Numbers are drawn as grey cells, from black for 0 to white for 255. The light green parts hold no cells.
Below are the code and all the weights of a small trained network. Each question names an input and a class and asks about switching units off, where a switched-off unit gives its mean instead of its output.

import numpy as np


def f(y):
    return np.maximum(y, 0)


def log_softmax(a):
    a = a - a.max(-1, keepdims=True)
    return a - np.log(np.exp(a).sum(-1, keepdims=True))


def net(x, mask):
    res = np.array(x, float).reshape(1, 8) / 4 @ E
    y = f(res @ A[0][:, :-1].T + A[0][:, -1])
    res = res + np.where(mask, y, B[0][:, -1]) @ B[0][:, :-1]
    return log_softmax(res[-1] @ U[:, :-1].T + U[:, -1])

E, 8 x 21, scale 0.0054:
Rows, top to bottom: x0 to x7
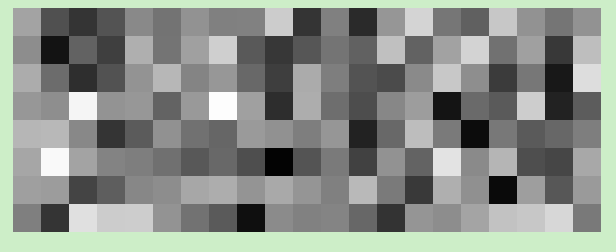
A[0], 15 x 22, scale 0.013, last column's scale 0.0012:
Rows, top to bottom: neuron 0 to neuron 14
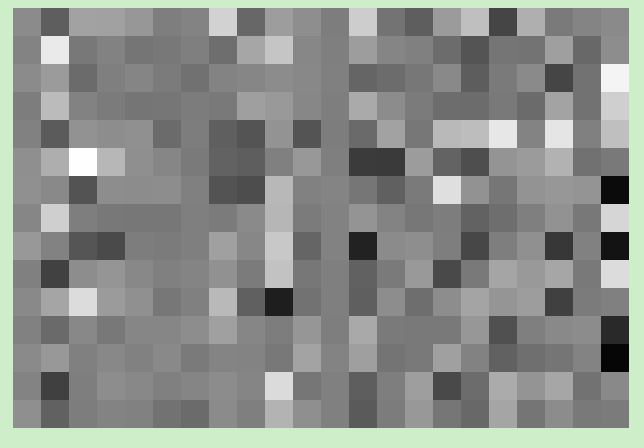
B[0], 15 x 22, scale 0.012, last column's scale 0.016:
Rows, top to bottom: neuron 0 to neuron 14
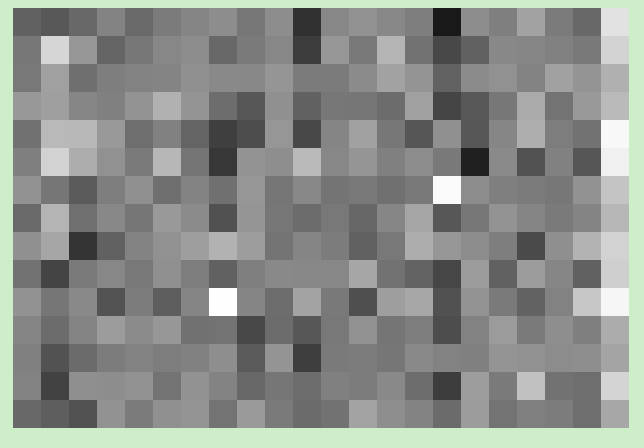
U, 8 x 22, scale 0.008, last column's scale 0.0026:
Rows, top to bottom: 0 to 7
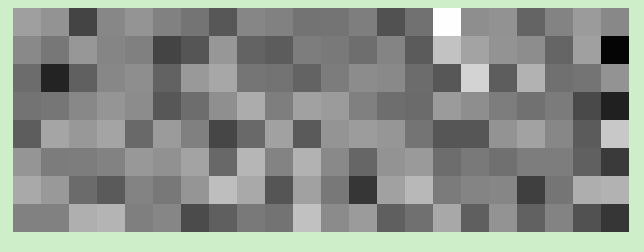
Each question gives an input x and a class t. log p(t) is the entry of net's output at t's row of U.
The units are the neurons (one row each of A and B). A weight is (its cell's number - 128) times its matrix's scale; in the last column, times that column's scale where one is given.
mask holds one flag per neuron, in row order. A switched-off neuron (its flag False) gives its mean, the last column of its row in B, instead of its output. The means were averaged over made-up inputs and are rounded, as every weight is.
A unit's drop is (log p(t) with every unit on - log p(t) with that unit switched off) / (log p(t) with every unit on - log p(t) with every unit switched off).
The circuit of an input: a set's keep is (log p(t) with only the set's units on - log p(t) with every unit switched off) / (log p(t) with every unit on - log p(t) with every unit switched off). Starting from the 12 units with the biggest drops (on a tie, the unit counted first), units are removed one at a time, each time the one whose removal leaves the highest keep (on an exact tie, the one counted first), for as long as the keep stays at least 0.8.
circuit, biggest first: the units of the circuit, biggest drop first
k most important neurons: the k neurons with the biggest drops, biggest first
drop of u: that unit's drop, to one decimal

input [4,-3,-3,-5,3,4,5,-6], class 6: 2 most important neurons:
neuron 4; neuron 8
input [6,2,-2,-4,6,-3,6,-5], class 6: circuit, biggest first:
neuron 8
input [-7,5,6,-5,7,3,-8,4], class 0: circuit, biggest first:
neuron 6; neuron 0
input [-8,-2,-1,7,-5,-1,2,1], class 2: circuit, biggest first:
neuron 0; neuron 10
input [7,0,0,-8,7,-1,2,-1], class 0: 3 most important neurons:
neuron 10; neuron 6; neuron 8
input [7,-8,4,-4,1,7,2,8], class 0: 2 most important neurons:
neuron 6; neuron 0
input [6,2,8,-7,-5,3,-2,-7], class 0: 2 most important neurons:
neuron 10; neuron 6
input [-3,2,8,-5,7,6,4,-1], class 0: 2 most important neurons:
neuron 6; neuron 10
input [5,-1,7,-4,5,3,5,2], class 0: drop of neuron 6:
0.4
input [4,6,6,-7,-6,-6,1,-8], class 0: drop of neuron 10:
0.6
